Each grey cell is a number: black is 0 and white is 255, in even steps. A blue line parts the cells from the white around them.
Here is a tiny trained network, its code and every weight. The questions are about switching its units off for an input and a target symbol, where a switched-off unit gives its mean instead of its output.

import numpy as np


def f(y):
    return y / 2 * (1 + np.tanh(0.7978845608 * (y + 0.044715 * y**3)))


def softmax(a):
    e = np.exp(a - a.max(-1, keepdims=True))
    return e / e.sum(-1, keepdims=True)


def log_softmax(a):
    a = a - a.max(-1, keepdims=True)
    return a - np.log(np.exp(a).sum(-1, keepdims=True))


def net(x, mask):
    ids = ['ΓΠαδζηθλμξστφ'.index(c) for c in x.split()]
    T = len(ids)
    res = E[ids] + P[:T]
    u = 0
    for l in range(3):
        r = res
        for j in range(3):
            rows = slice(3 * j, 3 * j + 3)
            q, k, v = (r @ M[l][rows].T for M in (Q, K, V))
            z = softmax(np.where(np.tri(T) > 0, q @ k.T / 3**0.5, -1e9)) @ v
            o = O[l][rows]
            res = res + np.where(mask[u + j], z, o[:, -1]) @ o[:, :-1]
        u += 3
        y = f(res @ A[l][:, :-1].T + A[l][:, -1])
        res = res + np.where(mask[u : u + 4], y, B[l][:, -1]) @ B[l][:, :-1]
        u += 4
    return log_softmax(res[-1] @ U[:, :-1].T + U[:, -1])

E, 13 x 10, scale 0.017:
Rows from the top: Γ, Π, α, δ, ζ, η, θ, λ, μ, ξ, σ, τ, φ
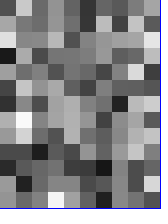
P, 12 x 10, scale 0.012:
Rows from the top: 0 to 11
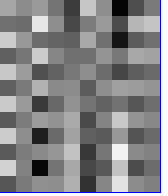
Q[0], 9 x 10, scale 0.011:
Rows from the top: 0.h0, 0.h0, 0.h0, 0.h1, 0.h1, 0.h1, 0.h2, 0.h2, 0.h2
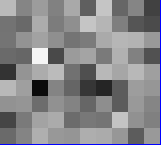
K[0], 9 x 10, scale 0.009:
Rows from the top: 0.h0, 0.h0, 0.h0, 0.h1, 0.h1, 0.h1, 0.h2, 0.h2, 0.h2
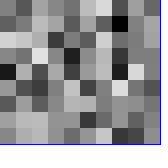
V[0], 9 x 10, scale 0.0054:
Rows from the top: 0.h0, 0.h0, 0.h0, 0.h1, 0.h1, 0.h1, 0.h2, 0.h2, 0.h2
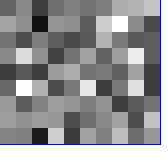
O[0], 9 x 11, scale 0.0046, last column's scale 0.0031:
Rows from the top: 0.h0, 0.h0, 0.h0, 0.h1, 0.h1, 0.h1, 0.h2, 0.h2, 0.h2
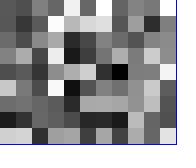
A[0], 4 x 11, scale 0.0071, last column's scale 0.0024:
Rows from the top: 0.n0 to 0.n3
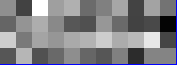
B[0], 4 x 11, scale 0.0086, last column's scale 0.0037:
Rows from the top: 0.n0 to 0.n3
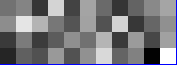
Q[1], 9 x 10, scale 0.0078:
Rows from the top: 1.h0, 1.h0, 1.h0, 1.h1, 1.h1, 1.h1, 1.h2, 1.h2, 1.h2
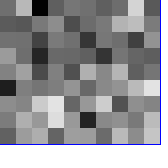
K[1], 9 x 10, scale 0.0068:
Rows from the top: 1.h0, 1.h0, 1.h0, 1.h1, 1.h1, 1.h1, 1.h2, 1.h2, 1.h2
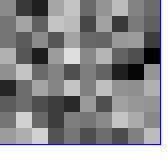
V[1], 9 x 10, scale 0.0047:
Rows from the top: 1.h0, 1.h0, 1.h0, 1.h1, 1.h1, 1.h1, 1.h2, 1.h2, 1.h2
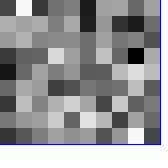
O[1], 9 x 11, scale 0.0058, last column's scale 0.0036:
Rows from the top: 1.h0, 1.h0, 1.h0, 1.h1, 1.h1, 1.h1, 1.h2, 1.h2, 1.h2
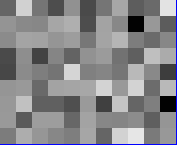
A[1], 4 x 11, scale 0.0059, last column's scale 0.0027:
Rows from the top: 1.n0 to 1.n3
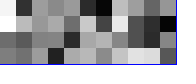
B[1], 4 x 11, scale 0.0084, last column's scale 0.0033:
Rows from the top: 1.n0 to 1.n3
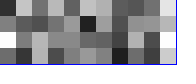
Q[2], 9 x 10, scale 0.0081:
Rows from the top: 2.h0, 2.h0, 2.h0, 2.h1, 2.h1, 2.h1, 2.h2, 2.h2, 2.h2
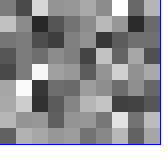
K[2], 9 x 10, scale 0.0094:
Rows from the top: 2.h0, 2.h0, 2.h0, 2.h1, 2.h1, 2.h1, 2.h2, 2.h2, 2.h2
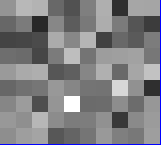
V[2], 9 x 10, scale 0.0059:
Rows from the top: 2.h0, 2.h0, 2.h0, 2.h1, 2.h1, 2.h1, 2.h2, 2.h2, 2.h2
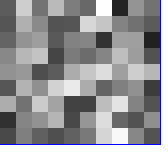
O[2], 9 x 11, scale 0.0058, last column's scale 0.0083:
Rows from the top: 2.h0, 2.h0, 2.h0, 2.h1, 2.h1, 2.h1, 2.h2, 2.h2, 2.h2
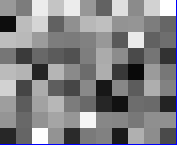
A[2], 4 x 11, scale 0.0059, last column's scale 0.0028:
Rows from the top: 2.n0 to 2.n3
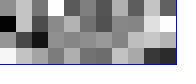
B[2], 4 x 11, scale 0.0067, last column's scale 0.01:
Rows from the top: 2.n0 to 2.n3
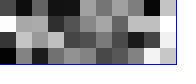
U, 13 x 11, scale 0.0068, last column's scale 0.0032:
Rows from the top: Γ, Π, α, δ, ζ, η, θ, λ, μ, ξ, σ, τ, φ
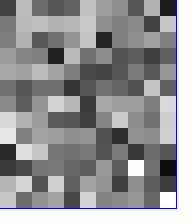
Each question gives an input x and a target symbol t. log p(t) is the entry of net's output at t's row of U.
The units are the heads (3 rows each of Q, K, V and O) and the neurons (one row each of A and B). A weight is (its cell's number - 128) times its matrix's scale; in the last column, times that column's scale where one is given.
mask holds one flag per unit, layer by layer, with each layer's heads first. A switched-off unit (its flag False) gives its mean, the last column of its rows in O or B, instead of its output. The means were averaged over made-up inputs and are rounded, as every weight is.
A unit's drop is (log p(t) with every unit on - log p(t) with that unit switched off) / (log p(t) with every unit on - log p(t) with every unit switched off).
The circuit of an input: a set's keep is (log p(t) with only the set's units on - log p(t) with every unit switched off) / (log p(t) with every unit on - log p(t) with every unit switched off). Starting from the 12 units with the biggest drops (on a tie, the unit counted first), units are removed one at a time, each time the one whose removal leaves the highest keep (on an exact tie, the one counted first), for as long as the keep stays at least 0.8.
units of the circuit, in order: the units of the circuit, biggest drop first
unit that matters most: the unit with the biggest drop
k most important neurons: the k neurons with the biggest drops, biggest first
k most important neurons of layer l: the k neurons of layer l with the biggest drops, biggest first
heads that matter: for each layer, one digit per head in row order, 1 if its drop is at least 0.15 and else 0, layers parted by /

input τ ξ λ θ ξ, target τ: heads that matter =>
000 / 000 / 010
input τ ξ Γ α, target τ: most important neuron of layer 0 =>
(0.n2)
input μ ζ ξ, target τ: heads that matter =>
010 / 000 / 010
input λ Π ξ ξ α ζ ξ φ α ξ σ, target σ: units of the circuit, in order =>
(0.n3 2.h1)
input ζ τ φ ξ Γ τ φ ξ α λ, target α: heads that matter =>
100 / 000 / 000
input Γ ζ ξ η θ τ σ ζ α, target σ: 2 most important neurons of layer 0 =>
(0.n3 0.n2)
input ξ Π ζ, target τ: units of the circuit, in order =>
(1.n0 0.h1 2.h1)
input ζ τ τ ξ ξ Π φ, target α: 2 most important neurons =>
(2.n3 1.n0)
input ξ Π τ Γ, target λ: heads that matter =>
000 / 000 / 000
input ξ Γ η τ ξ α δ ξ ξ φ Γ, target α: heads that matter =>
010 / 001 / 010
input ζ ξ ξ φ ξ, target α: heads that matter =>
000 / 000 / 010
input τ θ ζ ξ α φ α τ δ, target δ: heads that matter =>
010 / 000 / 000
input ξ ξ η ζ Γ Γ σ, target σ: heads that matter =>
000 / 000 / 110
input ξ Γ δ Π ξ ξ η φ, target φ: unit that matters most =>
2.n0
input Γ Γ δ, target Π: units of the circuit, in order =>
(0.n3 2.h0 1.n2)
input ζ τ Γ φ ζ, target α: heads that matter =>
000 / 000 / 011
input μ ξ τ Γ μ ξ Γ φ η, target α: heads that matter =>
000 / 000 / 010
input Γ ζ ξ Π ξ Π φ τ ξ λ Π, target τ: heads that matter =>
011 / 000 / 100
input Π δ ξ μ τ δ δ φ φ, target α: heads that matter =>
010 / 000 / 010
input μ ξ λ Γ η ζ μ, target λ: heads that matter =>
110 / 100 / 001
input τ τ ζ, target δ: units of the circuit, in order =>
(0.h1)
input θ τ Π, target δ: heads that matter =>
110 / 000 / 100
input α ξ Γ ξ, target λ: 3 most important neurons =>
(0.n3 2.n1 2.n3)
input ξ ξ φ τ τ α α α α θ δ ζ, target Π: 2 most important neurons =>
(1.n0 1.n3)
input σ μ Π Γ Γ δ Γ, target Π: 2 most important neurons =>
(0.n3 2.n2)
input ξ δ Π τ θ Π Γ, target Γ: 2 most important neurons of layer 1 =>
(1.n1 1.n3)
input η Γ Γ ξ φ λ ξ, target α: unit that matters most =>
2.h1
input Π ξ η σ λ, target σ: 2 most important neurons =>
(0.n3 2.n3)
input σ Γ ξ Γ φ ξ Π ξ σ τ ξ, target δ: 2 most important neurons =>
(1.n2 0.n0)
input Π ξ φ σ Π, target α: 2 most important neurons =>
(2.n3 1.n2)
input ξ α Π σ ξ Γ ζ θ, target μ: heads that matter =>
000 / 010 / 000
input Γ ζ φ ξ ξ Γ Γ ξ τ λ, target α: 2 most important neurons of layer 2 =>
(2.n3 2.n2)
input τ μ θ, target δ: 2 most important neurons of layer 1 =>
(1.n0 1.n3)
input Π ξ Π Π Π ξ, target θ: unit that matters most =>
1.h0
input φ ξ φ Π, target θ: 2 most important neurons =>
(2.n1 0.n0)
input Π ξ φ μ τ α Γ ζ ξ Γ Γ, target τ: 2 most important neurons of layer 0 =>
(0.n3 0.n1)
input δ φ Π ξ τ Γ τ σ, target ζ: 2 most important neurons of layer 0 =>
(0.n3 0.n1)
